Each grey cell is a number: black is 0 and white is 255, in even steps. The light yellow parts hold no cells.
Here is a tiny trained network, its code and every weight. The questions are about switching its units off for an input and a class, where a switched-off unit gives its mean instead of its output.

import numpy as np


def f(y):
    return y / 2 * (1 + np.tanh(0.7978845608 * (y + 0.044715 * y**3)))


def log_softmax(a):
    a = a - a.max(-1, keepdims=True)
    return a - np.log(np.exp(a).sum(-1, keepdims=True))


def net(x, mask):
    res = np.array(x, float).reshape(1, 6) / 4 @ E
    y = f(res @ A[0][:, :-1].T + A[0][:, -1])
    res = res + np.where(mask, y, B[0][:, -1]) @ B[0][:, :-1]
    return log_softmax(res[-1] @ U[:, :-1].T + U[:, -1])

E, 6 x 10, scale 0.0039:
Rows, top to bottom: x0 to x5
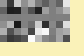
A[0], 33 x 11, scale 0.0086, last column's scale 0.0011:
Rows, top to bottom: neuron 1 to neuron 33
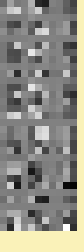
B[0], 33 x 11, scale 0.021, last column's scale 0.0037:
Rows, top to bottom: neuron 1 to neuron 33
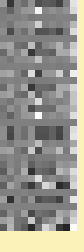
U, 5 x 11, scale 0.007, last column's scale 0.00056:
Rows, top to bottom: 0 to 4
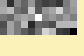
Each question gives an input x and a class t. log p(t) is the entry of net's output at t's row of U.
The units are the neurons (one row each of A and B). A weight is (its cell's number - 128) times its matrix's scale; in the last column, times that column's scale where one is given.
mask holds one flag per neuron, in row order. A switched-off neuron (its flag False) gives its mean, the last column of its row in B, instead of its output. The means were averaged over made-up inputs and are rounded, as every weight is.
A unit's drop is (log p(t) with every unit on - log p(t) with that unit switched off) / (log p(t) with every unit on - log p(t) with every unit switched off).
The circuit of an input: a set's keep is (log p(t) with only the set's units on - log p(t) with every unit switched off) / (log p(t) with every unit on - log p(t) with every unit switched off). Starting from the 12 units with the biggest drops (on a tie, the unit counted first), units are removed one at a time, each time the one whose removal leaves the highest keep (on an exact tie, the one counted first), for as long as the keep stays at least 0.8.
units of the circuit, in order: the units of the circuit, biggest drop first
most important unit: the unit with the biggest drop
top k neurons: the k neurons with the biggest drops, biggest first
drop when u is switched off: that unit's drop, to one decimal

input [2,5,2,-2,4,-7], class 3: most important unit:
neuron 25
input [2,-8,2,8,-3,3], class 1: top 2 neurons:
[neuron 11; neuron 22]
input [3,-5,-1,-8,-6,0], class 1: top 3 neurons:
[neuron 32; neuron 7; neuron 14]
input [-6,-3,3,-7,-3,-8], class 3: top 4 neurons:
[neuron 25; neuron 31; neuron 11; neuron 22]
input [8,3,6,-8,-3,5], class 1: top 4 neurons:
[neuron 32; neuron 7; neuron 14; neuron 27]
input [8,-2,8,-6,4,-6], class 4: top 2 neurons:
[neuron 33; neuron 11]
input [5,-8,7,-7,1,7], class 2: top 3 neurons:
[neuron 17; neuron 2; neuron 11]
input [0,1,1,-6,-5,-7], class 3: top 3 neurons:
[neuron 25; neuron 31; neuron 11]
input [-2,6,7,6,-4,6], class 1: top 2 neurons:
[neuron 11; neuron 22]
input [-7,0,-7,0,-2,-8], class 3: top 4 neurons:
[neuron 25; neuron 31; neuron 33; neuron 24]
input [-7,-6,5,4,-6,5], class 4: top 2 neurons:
[neuron 27; neuron 20]
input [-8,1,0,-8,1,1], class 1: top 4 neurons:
[neuron 32; neuron 7; neuron 14; neuron 33]
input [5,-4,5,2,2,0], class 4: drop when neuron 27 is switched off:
-0.1
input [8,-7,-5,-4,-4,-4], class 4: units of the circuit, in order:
[neuron 33]
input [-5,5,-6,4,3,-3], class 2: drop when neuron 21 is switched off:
0.2
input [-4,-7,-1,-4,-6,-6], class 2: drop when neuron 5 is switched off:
0.2
